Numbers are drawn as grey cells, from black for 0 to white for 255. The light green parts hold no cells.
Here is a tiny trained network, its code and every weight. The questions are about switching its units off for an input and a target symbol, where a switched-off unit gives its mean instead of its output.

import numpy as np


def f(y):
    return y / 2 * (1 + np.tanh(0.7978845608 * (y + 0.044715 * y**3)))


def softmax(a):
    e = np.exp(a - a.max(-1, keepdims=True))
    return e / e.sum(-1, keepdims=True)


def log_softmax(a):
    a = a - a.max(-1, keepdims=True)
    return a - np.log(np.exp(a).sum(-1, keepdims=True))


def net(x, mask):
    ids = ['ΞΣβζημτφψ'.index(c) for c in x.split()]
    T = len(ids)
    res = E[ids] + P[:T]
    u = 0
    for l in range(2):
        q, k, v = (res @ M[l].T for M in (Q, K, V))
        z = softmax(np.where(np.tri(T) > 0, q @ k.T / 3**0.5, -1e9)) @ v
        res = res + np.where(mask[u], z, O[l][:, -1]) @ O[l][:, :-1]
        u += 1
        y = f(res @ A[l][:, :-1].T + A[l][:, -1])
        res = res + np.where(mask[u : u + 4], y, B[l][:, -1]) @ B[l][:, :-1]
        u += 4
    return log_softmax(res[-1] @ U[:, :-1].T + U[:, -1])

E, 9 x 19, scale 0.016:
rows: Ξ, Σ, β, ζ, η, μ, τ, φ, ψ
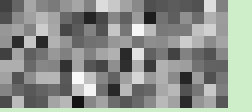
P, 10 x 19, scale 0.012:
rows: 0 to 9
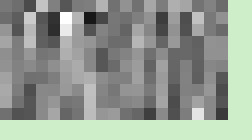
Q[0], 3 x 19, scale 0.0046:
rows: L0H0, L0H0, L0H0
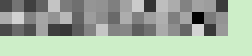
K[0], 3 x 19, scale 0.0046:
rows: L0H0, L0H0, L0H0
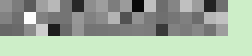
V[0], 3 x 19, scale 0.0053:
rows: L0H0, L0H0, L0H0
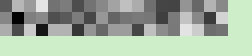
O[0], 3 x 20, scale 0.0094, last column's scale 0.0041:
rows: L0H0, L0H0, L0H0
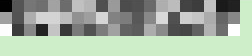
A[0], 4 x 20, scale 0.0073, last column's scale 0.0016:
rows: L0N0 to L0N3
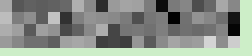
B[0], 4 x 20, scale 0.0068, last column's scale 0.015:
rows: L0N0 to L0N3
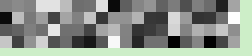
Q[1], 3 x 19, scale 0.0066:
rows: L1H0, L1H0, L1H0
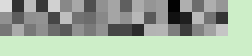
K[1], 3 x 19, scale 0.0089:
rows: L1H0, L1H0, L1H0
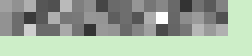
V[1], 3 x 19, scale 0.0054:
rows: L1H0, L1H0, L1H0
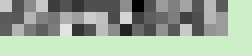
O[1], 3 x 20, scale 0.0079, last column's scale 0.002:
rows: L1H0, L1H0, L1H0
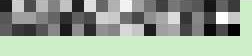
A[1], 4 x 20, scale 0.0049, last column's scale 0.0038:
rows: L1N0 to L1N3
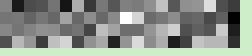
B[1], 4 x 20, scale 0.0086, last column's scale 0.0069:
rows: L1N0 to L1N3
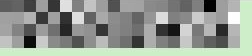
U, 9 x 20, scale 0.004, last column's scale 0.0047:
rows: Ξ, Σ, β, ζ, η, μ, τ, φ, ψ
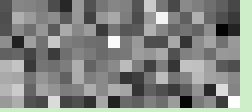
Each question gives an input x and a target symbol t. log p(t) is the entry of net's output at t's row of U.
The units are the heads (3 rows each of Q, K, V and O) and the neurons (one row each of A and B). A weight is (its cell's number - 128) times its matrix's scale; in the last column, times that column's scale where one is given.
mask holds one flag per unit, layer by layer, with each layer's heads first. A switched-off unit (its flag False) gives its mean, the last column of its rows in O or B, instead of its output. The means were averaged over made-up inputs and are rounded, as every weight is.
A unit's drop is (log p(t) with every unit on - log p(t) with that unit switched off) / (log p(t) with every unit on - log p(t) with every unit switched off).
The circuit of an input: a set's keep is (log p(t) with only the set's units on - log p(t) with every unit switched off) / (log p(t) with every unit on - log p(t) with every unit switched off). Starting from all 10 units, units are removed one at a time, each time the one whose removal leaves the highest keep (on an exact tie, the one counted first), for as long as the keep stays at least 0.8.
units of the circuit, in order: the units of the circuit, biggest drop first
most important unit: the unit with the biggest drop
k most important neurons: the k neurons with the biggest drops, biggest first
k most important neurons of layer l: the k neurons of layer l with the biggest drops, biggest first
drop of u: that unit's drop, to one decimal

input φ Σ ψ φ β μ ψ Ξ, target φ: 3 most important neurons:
[L0N1, L1N3, L0N3]
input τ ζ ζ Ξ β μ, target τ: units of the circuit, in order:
[L1H0]
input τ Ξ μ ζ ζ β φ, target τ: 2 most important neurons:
[L0N1, L0N3]
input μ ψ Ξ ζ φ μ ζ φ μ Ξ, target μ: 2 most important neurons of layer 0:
[L0N3, L0N2]
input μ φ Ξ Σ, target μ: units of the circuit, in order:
[L1H0, L1N1]
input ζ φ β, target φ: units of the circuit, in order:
[L1H0, L0N1, L0N3]
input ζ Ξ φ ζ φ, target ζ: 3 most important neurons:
[L0N1, L0N2, L0N3]
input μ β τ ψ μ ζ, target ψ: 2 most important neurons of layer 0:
[L0N0, L0N1]
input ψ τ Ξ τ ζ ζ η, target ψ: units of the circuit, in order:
[L0H0, L0N0, L1H0]
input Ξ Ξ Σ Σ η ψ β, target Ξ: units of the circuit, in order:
[L0H0, L1H0, L1N2]
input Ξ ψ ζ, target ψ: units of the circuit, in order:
[L0N1, L0N0, L0H0]
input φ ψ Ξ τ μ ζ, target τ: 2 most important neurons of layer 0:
[L0N1, L0N2]
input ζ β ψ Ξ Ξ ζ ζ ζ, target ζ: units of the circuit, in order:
[L0N1, L0H0, L1N3]
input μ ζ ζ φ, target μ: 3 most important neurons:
[L0N1, L1N1, L0N3]
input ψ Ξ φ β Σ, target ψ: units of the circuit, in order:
[L0H0, L0N0, L0N1]
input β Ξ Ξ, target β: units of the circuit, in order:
[L0H0, L1H0]
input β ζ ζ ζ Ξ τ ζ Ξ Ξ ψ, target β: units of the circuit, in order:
[L1H0, L0N1]
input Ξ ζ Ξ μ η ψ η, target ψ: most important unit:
L0N1
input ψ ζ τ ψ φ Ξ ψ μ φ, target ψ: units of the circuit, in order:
[L0H0, L0N0]
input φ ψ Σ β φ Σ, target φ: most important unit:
L1H0
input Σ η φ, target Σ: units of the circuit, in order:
[L0H0, L1N1, L1H0]
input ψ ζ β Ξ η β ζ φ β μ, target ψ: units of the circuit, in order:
[L0H0, L0N0]
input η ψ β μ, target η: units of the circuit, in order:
[L0H0, L1N0, L1H0]
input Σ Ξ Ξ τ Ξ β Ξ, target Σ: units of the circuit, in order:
[L0H0, L1H0, L1N1]
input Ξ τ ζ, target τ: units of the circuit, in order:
[L0N1, L1H0]
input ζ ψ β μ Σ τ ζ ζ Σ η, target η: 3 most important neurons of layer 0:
[L0N1, L0N3, L0N0]
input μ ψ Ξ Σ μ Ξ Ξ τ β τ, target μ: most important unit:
L1H0
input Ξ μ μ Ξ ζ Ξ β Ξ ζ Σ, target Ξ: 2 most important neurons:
[L1N2, L0N3]
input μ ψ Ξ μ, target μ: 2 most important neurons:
[L1N1, L0N3]
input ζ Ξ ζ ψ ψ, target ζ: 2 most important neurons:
[L0N1, L0N0]
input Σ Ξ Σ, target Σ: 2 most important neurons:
[L1N1, L0N3]
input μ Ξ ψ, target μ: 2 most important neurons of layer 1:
[L1N1, L1N3]
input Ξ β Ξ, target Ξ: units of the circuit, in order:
[L1H0, L0H0, L1N2]
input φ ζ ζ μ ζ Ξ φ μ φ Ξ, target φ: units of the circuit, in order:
[L1H0]
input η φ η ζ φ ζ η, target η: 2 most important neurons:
[L1N0, L0N3]
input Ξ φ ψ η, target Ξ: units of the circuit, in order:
[L0H0, L1H0, L1N2]
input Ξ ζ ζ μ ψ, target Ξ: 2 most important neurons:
[L0N1, L1N2]
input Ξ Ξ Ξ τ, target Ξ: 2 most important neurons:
[L1N2, L0N3]
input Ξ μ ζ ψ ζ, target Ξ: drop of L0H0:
1.3
